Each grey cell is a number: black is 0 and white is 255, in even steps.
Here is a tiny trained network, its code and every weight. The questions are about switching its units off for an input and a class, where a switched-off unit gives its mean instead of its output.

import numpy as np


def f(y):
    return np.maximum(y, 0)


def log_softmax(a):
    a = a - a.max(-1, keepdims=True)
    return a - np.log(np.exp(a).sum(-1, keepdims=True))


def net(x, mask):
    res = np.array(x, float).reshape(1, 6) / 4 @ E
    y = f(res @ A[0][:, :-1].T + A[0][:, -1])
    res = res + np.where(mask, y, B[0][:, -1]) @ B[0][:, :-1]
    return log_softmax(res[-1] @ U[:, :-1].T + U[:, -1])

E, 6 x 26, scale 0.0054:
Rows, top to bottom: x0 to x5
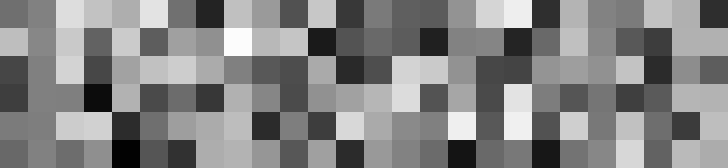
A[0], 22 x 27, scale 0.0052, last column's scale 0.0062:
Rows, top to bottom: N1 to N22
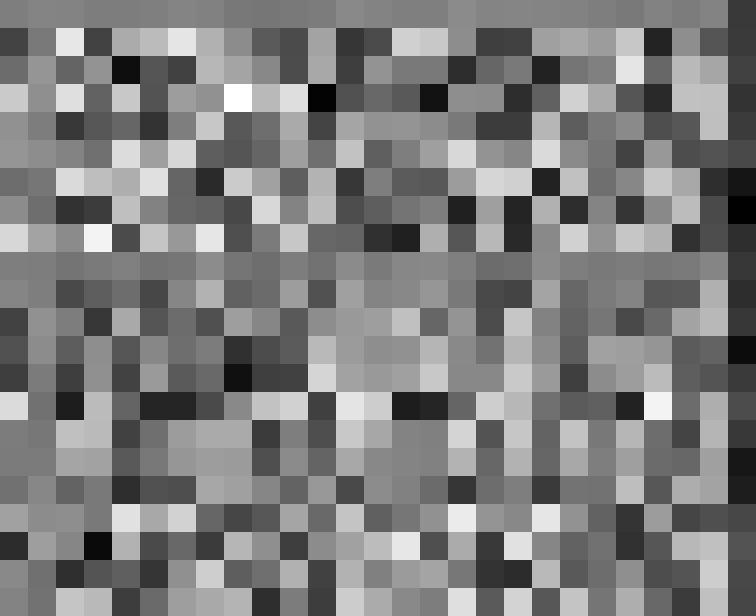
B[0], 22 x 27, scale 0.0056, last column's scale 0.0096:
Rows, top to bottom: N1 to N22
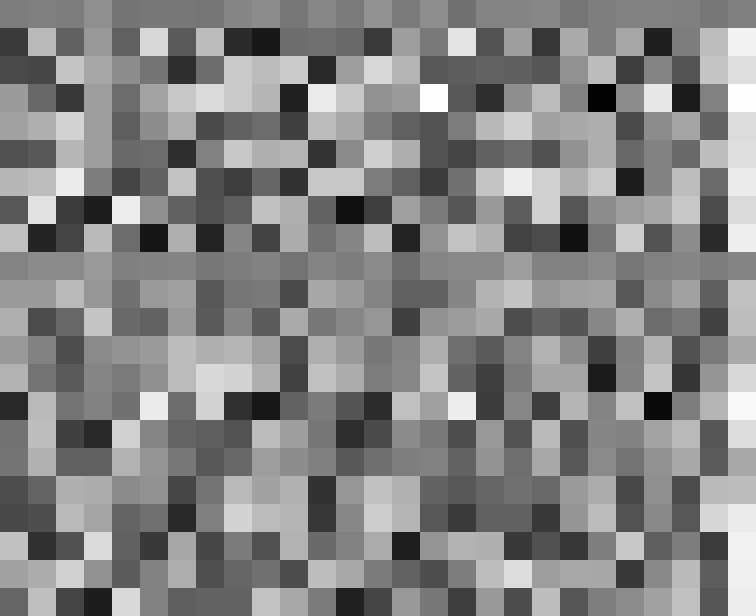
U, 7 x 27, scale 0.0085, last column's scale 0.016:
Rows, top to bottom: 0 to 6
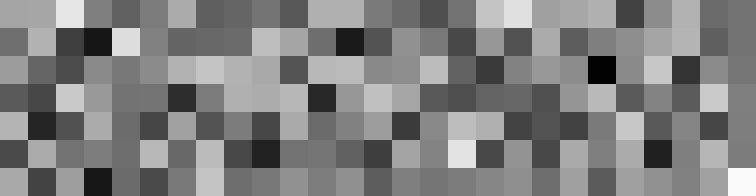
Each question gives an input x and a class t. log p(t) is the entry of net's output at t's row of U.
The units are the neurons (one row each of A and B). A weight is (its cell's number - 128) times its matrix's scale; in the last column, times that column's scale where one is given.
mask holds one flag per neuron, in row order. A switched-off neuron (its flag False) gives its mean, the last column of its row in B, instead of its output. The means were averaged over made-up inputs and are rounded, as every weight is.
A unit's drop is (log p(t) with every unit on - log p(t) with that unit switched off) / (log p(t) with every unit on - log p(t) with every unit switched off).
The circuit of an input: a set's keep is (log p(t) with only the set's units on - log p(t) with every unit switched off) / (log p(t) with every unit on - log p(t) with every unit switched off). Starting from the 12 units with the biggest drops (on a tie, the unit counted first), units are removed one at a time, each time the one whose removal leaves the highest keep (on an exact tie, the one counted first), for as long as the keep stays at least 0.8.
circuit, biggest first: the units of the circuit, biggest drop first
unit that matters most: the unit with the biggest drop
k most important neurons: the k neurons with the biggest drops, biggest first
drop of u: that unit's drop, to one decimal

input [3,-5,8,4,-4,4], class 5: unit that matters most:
N2
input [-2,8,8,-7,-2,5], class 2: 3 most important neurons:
N4; N15; N20
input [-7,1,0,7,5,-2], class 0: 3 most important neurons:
N21; N5; N9
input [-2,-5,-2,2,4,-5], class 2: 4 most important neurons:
N14; N3; N13; N8
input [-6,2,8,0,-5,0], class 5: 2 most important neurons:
N2; N7
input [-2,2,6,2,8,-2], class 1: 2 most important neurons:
N22; N16
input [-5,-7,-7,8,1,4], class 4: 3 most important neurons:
N20; N4; N12
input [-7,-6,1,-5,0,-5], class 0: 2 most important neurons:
N21; N4
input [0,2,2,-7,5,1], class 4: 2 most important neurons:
N9; N8
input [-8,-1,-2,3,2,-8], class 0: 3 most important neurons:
N21; N5; N11
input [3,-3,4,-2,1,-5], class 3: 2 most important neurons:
N15; N19
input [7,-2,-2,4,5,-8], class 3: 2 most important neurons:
N19; N6
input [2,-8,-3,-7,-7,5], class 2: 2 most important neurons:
N14; N22
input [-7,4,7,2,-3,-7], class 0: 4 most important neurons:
N21; N5; N15; N11
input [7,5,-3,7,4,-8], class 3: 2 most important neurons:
N19; N6
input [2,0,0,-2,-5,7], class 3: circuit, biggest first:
N3
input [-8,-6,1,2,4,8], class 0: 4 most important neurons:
N21; N5; N11; N19
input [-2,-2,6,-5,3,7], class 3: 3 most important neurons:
N3; N15; N18
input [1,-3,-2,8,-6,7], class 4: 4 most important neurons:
N20; N12; N19; N6
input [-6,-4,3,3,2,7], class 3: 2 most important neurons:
N3; N18
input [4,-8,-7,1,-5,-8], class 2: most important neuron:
N14
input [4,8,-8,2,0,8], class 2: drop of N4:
2.0
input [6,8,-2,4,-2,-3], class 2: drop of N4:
1.6
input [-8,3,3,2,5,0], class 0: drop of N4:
0.0
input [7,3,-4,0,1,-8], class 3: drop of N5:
0.2
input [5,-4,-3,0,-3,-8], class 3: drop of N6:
0.1
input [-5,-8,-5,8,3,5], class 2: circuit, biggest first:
N14
